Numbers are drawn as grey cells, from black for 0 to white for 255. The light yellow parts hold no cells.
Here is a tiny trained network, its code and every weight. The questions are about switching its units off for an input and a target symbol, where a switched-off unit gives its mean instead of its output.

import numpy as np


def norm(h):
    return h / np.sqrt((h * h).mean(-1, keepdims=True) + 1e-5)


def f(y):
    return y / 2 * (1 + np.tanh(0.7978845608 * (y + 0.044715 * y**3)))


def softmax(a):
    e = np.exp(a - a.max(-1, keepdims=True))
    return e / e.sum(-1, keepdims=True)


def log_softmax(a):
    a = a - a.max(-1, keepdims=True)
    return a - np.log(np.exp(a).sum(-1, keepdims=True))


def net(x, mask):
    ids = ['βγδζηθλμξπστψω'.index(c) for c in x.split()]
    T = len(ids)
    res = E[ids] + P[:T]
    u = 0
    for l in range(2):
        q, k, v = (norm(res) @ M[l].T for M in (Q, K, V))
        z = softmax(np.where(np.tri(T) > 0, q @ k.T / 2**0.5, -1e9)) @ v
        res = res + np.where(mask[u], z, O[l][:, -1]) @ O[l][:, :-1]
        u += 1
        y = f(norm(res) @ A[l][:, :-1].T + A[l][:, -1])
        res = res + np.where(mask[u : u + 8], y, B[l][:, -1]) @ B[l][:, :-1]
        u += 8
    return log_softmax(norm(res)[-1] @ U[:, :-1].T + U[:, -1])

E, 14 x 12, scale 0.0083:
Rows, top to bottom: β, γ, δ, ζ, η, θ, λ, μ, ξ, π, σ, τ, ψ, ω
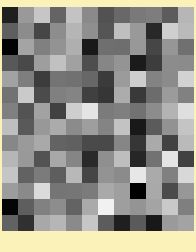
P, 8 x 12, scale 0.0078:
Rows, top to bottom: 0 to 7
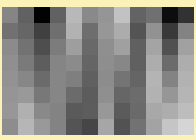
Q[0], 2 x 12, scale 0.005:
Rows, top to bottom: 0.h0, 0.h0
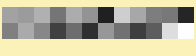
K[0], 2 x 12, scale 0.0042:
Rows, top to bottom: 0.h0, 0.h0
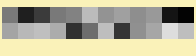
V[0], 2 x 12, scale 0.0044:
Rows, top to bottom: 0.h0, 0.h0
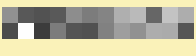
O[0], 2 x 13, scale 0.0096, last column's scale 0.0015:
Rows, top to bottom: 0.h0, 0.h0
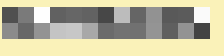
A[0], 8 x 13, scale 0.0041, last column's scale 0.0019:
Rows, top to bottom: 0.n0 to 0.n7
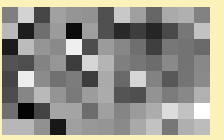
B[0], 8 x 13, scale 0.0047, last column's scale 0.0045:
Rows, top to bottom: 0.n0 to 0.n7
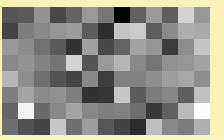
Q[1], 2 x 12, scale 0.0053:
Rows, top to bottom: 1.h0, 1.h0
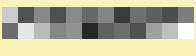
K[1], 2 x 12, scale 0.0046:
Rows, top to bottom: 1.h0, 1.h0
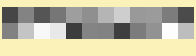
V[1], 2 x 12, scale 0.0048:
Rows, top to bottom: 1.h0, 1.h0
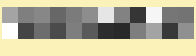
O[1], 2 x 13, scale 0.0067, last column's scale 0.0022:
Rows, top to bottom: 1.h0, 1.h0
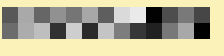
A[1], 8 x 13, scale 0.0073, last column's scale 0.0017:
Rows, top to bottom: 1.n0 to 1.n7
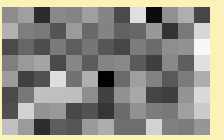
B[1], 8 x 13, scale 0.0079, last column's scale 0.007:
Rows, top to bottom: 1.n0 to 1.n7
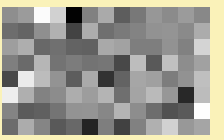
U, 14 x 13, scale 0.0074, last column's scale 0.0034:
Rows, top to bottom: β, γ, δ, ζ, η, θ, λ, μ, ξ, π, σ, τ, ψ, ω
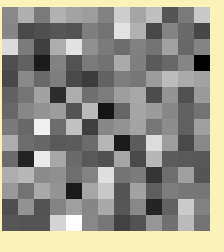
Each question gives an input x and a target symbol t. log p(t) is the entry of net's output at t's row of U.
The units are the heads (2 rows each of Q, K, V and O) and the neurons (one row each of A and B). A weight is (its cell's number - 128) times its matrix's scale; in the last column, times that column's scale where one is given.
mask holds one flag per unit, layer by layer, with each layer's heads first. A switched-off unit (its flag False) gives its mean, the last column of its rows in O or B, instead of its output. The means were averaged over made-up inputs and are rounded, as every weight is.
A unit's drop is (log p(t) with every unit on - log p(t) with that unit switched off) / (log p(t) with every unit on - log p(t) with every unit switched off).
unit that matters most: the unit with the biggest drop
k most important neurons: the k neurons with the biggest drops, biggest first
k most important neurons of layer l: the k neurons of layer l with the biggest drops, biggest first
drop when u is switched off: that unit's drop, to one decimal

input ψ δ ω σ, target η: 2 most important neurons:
(1.n5, 1.n7)
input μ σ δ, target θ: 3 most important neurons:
(0.n2, 1.n3, 1.n6)
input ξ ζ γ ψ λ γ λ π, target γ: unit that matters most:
1.h0
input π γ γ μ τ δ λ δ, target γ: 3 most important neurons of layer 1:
(1.n6, 1.n4, 1.n7)
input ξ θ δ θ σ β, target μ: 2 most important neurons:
(1.n3, 0.n6)
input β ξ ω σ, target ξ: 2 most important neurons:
(0.n1, 1.n4)
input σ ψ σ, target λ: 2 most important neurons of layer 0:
(0.n7, 0.n5)
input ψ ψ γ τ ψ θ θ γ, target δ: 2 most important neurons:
(1.n5, 0.n0)
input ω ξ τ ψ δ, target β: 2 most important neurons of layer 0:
(0.n3, 0.n7)
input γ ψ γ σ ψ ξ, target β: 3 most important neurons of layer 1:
(1.n6, 1.n5, 1.n3)
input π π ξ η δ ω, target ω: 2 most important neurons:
(0.n1, 1.n7)
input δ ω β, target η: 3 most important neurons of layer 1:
(1.n5, 1.n7, 1.n1)
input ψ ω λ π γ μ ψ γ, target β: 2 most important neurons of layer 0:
(0.n0, 0.n3)
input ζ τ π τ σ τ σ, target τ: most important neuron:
(1.n0)
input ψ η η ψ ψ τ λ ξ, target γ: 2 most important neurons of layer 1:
(1.n6, 1.n4)
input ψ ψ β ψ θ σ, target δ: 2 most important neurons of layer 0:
(0.n2, 0.n3)
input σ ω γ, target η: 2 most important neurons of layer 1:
(1.n5, 1.n7)
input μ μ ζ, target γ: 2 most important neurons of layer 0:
(0.n7, 0.n6)
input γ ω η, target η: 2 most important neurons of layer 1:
(1.n5, 1.n7)
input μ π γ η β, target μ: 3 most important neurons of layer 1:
(1.n3, 1.n5, 1.n4)
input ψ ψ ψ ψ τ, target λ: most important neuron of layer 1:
(1.n4)
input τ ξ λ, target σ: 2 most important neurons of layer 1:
(1.n0, 1.n4)
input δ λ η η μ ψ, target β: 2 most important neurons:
(0.n6, 1.n3)
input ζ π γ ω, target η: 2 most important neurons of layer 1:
(1.n2, 1.n5)
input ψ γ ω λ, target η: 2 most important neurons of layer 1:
(1.n5, 1.n7)
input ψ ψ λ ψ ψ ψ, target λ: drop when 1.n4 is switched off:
0.4
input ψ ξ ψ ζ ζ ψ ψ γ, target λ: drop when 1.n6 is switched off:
0.0
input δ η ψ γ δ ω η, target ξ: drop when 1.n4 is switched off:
0.2
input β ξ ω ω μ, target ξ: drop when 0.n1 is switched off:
0.2
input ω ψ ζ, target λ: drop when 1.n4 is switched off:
0.7
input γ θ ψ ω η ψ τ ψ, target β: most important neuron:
(0.n5)
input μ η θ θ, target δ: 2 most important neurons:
(1.n5, 1.n4)
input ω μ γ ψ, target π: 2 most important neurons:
(0.n0, 1.n2)
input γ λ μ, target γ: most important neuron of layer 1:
(1.n4)
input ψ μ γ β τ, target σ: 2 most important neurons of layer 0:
(0.n2, 0.n1)
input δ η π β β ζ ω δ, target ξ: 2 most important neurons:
(0.n1, 1.n4)
